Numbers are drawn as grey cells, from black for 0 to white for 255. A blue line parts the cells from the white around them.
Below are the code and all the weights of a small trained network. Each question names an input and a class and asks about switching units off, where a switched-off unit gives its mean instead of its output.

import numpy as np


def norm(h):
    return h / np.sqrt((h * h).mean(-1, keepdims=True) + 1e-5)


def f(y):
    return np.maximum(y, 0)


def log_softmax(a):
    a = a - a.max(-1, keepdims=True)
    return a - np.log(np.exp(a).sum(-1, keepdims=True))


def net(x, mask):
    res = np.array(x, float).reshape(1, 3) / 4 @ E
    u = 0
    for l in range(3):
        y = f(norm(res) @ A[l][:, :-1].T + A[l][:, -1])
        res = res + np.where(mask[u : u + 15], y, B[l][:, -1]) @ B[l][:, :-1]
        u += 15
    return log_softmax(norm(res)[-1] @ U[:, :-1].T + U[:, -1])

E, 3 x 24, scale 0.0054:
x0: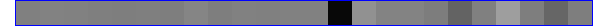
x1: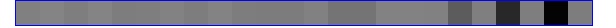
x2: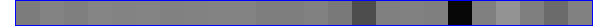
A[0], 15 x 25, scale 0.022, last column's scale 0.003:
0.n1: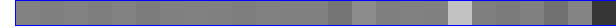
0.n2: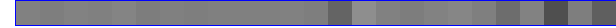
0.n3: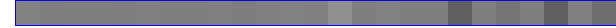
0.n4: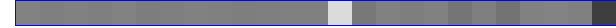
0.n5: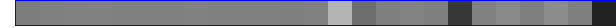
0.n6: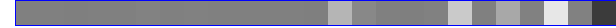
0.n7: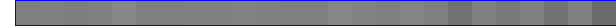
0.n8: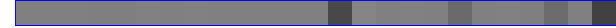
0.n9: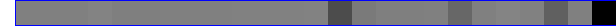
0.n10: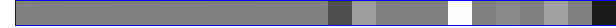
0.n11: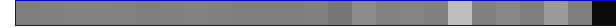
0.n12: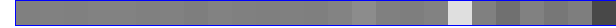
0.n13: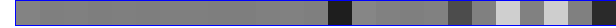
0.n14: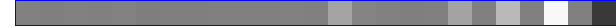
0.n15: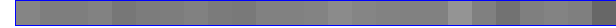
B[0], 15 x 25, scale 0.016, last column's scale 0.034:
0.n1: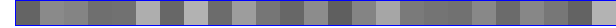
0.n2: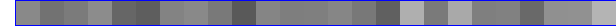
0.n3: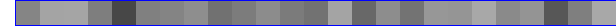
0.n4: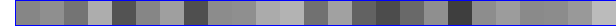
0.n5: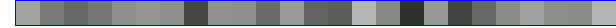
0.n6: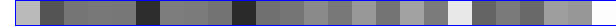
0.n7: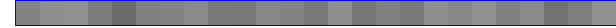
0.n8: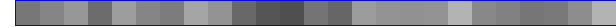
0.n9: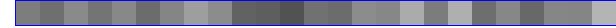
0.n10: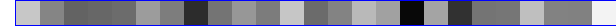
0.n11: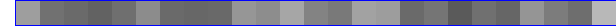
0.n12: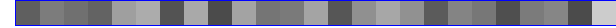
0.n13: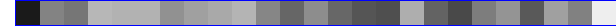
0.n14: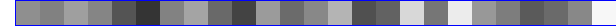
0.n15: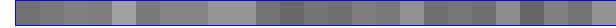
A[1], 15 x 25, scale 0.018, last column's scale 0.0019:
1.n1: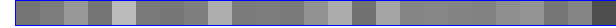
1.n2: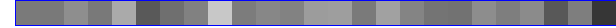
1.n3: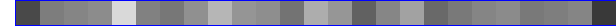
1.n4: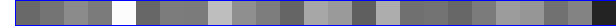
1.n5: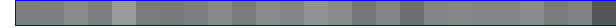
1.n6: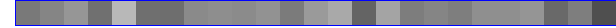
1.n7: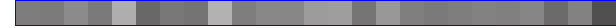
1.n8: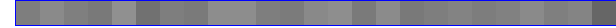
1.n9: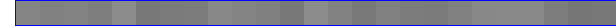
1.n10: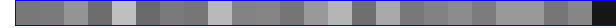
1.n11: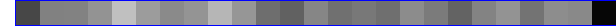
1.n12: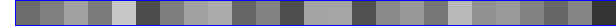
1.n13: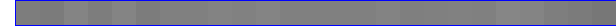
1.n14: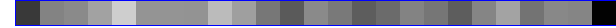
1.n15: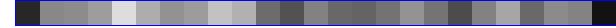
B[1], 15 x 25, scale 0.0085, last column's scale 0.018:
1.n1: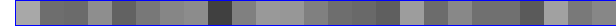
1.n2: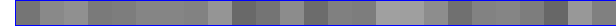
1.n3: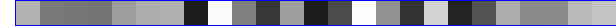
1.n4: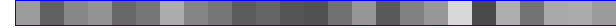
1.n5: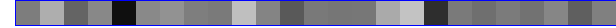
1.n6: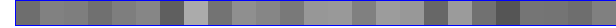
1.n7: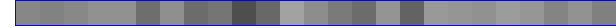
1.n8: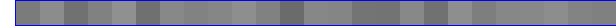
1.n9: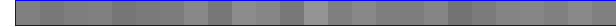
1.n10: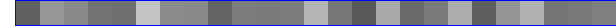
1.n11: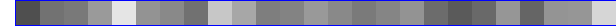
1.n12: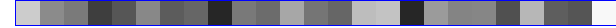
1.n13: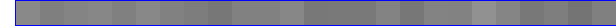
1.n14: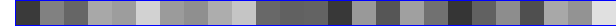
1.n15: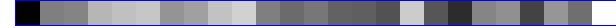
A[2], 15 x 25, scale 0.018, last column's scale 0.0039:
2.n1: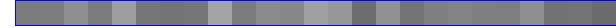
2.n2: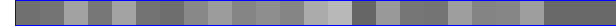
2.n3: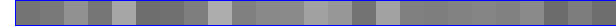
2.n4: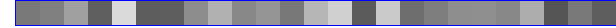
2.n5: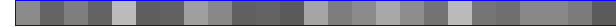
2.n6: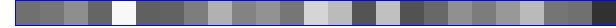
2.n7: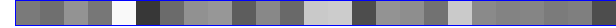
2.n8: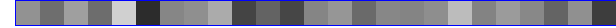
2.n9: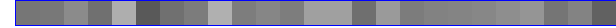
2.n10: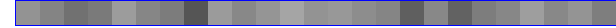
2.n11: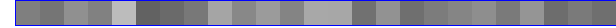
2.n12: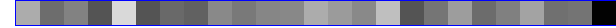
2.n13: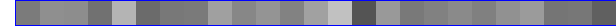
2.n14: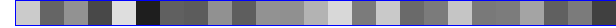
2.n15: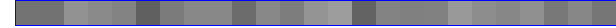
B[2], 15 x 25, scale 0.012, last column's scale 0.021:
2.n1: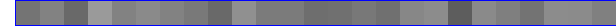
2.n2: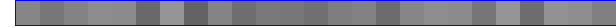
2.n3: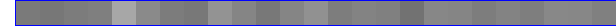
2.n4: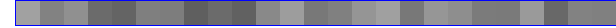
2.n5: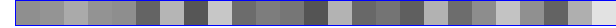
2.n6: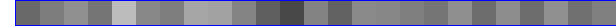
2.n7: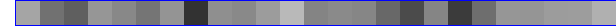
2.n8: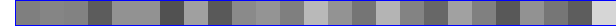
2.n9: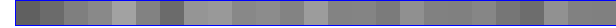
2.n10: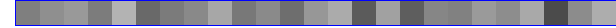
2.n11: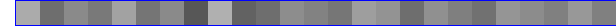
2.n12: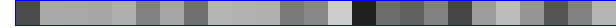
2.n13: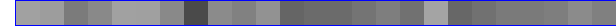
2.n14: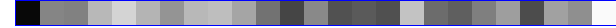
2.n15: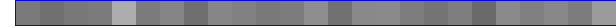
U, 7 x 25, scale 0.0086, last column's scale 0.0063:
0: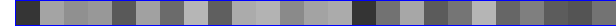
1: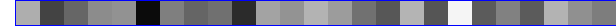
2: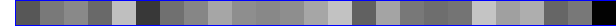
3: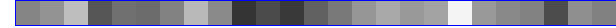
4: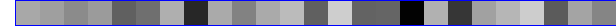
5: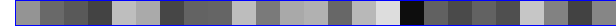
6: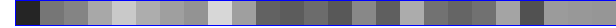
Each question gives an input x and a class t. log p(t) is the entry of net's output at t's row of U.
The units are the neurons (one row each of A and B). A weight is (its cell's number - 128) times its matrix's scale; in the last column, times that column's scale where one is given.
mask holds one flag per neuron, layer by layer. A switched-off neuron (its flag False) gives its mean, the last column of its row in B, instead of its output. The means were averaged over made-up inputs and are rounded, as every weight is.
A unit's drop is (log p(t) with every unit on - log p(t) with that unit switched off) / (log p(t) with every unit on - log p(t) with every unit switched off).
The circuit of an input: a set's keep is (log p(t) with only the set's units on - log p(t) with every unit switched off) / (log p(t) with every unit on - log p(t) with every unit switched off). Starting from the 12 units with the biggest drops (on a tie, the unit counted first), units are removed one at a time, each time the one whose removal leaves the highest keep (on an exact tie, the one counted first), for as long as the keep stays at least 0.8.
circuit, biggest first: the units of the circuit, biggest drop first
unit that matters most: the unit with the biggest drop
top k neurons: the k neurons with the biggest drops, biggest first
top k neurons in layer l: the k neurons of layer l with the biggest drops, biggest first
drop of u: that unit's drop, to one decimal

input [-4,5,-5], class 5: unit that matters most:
0.n13
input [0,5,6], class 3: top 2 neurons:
0.n13; 0.n10
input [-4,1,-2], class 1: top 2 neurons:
0.n4; 0.n6
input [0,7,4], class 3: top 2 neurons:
0.n13; 0.n10
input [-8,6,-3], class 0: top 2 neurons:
0.n10; 0.n13
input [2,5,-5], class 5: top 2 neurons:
0.n14; 0.n6
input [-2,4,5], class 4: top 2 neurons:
0.n13; 0.n6
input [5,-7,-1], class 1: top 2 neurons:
0.n14; 0.n6
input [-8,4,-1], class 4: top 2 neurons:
0.n13; 0.n4
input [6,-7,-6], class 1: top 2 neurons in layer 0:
0.n14; 0.n6
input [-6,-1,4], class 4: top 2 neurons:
0.n4; 0.n5
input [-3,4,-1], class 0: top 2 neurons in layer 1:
1.n3; 1.n12
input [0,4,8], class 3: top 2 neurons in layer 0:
0.n13; 0.n10
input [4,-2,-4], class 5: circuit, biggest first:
0.n10
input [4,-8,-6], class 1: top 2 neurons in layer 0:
0.n14; 0.n6
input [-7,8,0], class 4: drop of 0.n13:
0.4
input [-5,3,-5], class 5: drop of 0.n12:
0.1
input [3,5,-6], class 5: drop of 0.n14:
0.1
